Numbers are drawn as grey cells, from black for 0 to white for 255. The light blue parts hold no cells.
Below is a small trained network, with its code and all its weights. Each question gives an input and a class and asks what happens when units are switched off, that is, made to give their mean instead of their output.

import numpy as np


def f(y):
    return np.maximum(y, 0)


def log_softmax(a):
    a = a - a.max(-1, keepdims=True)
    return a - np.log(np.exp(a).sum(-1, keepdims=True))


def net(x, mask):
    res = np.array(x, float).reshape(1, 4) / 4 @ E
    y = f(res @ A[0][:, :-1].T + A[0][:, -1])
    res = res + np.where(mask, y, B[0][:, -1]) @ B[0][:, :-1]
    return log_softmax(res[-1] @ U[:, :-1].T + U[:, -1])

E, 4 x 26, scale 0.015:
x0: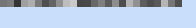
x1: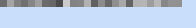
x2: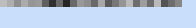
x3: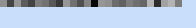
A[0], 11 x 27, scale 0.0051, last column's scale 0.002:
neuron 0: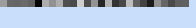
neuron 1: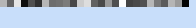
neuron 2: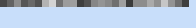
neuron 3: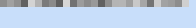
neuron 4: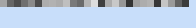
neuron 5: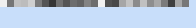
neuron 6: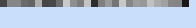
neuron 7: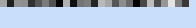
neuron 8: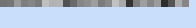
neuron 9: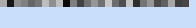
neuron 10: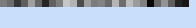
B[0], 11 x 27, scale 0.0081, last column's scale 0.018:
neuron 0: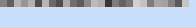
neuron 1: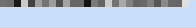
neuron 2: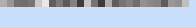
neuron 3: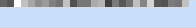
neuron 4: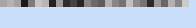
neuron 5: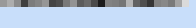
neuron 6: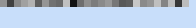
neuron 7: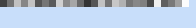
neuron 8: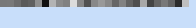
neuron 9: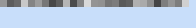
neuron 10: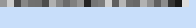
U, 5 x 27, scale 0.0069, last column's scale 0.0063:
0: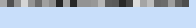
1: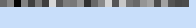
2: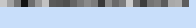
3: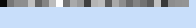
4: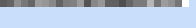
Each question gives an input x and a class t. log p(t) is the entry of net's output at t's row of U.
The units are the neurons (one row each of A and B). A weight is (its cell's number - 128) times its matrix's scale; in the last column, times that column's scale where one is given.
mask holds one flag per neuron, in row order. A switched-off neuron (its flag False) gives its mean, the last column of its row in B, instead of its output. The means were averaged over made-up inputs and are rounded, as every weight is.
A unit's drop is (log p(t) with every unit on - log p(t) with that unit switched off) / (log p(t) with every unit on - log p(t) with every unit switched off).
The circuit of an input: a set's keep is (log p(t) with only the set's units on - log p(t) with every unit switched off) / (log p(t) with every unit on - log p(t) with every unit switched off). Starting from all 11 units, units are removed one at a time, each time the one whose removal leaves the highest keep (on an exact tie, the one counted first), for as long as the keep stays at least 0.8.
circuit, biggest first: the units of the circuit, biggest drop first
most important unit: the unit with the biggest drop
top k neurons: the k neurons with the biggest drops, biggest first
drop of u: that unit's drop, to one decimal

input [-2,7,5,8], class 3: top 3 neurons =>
neuron 7; neuron 9; neuron 0
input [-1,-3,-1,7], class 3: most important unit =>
neuron 7
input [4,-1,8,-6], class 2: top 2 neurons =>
neuron 5; neuron 7
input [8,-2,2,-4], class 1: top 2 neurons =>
neuron 10; neuron 7
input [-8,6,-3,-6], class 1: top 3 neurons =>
neuron 8; neuron 1; neuron 7
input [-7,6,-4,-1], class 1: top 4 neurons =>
neuron 1; neuron 8; neuron 0; neuron 9
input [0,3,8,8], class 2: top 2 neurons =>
neuron 5; neuron 3
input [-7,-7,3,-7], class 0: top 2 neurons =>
neuron 0; neuron 7
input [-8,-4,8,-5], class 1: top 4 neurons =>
neuron 8; neuron 1; neuron 4; neuron 2
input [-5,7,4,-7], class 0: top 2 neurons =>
neuron 3; neuron 7
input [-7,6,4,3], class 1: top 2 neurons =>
neuron 1; neuron 0
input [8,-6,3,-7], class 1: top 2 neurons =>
neuron 10; neuron 7
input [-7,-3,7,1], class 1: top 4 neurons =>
neuron 1; neuron 4; neuron 8; neuron 2
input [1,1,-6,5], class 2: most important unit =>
neuron 2
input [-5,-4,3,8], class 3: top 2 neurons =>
neuron 7; neuron 10
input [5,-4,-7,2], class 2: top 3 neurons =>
neuron 4; neuron 2; neuron 1
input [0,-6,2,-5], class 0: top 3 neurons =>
neuron 7; neuron 0; neuron 9
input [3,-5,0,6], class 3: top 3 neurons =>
neuron 7; neuron 6; neuron 3
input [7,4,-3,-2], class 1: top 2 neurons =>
neuron 10; neuron 7
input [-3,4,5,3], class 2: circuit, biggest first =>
neuron 5
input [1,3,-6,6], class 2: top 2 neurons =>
neuron 2; neuron 4
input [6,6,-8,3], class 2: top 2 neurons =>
neuron 4; neuron 2
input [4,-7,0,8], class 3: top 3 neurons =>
neuron 7; neuron 6; neuron 3
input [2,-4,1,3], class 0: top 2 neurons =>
neuron 9; neuron 8
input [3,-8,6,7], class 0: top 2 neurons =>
neuron 9; neuron 0
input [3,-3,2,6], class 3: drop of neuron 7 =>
0.8
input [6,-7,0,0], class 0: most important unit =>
neuron 0
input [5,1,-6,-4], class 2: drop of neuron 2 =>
0.2
